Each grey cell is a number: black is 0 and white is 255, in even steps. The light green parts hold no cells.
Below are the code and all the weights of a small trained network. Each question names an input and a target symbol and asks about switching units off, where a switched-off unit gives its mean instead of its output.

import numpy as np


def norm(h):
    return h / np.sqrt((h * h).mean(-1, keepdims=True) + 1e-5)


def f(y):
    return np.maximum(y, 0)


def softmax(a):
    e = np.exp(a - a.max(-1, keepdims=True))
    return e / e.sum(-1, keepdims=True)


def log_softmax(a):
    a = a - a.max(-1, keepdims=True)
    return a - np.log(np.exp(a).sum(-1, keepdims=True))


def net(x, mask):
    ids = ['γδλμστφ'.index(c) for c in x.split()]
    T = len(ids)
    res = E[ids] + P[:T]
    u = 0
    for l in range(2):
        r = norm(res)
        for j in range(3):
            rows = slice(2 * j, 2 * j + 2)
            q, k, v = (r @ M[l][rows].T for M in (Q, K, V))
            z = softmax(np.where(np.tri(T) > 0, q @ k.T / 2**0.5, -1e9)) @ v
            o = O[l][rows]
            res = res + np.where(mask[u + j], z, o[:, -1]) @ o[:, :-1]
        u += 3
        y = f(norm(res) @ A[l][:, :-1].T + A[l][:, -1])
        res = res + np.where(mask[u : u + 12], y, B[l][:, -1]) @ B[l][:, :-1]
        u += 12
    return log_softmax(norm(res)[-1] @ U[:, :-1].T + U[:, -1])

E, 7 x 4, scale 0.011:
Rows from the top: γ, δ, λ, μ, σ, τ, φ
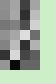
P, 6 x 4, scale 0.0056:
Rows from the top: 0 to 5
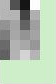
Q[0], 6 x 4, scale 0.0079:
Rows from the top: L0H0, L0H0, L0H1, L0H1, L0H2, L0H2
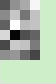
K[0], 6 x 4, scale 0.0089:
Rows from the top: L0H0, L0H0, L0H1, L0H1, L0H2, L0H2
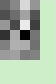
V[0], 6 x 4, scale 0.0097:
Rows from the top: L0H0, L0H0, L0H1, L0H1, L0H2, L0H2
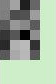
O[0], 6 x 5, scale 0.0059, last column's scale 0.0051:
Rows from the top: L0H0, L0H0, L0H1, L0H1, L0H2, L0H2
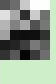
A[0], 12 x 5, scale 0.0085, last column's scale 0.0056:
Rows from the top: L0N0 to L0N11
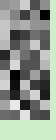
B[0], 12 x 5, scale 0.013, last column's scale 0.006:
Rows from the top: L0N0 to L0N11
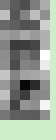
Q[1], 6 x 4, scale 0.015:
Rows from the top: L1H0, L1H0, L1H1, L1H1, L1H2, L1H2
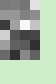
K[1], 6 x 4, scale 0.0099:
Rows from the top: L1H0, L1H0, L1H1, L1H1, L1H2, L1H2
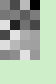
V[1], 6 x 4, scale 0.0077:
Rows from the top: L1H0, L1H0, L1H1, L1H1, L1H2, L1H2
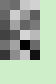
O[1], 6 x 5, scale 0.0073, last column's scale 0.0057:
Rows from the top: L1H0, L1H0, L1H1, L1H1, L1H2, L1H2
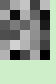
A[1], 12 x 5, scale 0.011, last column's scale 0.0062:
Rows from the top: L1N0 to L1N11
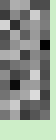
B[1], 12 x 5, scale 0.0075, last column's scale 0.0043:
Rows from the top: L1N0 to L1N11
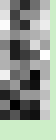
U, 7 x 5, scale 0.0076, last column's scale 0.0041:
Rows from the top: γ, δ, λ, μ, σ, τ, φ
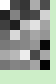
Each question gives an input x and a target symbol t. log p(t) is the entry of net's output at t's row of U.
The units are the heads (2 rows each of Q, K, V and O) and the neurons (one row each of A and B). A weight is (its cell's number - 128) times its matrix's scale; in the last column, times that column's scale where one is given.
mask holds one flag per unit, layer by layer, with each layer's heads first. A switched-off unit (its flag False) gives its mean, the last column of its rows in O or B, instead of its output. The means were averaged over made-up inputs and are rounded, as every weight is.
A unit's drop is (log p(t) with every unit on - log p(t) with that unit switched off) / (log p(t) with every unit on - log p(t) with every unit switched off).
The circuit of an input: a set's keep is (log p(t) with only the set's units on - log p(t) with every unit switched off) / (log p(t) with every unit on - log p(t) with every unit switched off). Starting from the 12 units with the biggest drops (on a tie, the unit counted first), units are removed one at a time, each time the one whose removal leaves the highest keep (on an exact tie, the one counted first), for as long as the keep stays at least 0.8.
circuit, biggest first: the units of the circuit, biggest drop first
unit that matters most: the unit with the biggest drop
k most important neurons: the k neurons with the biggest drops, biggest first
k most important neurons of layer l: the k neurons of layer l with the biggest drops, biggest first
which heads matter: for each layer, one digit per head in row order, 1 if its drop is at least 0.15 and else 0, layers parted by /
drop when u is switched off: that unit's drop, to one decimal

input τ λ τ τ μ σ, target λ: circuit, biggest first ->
(L0H1; L1N9)
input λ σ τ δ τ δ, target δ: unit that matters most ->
L0H1
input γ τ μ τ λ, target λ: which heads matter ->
111 / 001
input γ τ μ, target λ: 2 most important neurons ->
(L0N4; L0N10)
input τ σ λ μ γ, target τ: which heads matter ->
100 / 000
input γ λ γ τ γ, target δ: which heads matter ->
111 / 000
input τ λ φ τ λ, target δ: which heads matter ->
011 / 001
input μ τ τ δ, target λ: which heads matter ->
010 / 000
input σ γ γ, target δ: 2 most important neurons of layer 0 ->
(L0N2; L0N4)
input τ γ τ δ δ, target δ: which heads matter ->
111 / 001
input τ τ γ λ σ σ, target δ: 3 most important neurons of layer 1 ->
(L1N11; L1N2; L1N10)
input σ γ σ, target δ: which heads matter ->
011 / 001
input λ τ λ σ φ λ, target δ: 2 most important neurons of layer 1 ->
(L1N11; L1N2)
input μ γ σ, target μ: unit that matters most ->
L0H1
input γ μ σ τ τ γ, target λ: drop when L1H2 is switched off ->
0.2
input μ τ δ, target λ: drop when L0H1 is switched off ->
0.9
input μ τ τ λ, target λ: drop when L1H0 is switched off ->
0.1
